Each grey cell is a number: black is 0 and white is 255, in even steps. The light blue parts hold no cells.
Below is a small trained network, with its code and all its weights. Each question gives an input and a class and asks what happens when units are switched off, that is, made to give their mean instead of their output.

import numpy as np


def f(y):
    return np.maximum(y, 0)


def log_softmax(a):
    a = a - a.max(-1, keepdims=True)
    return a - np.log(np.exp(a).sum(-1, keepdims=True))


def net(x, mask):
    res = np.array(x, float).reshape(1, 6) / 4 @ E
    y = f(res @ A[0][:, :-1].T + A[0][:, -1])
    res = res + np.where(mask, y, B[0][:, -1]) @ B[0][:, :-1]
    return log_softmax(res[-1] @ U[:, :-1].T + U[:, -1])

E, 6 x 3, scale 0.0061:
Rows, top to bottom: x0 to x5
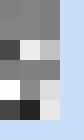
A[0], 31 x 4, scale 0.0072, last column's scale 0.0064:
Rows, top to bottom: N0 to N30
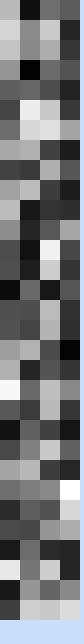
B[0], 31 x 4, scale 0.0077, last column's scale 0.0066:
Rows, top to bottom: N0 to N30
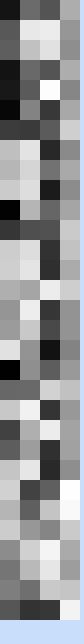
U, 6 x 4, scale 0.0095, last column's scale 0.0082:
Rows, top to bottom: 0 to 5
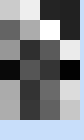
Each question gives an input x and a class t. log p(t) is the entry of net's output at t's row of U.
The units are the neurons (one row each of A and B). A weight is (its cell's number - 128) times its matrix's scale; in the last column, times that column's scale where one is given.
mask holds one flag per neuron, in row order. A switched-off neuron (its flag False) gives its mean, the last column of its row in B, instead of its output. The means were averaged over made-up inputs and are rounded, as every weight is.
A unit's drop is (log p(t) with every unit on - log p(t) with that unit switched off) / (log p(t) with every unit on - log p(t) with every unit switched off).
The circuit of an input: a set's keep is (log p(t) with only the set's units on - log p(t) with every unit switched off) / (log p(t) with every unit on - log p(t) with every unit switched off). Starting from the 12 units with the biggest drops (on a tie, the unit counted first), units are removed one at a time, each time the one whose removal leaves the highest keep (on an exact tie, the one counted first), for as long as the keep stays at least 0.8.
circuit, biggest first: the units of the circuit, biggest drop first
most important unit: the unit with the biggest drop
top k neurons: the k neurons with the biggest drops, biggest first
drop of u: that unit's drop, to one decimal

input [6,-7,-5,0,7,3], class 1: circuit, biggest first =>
(N28, N1)
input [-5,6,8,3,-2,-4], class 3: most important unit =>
N5
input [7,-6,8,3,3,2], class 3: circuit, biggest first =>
(N5, N6)
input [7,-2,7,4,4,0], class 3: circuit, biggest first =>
(N5, N6, N30)
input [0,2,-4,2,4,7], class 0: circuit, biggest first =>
(N12, N13, N20)
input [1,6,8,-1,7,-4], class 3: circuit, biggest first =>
(N6, N5)
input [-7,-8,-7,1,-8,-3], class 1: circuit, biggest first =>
(N14, N27, N21)
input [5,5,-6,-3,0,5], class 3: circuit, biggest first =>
(N3, N0)
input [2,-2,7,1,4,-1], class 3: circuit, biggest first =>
(N5, N6, N30)
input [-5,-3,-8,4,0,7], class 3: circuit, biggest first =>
(N3, N0)
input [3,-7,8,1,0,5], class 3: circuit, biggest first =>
(N5, N30)
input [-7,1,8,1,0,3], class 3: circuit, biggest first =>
(N5, N30)
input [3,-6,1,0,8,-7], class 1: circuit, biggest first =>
(N19, N1)
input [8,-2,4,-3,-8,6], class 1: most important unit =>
N21
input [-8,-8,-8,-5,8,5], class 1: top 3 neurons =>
(N28, N19, N1)
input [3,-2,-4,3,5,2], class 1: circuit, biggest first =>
(N30, N19)
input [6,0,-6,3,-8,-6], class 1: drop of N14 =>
0.2
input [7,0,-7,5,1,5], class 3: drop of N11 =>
0.2
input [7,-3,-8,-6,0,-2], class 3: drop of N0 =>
0.1
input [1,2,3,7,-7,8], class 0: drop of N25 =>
0.0
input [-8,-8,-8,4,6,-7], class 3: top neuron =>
(N10)
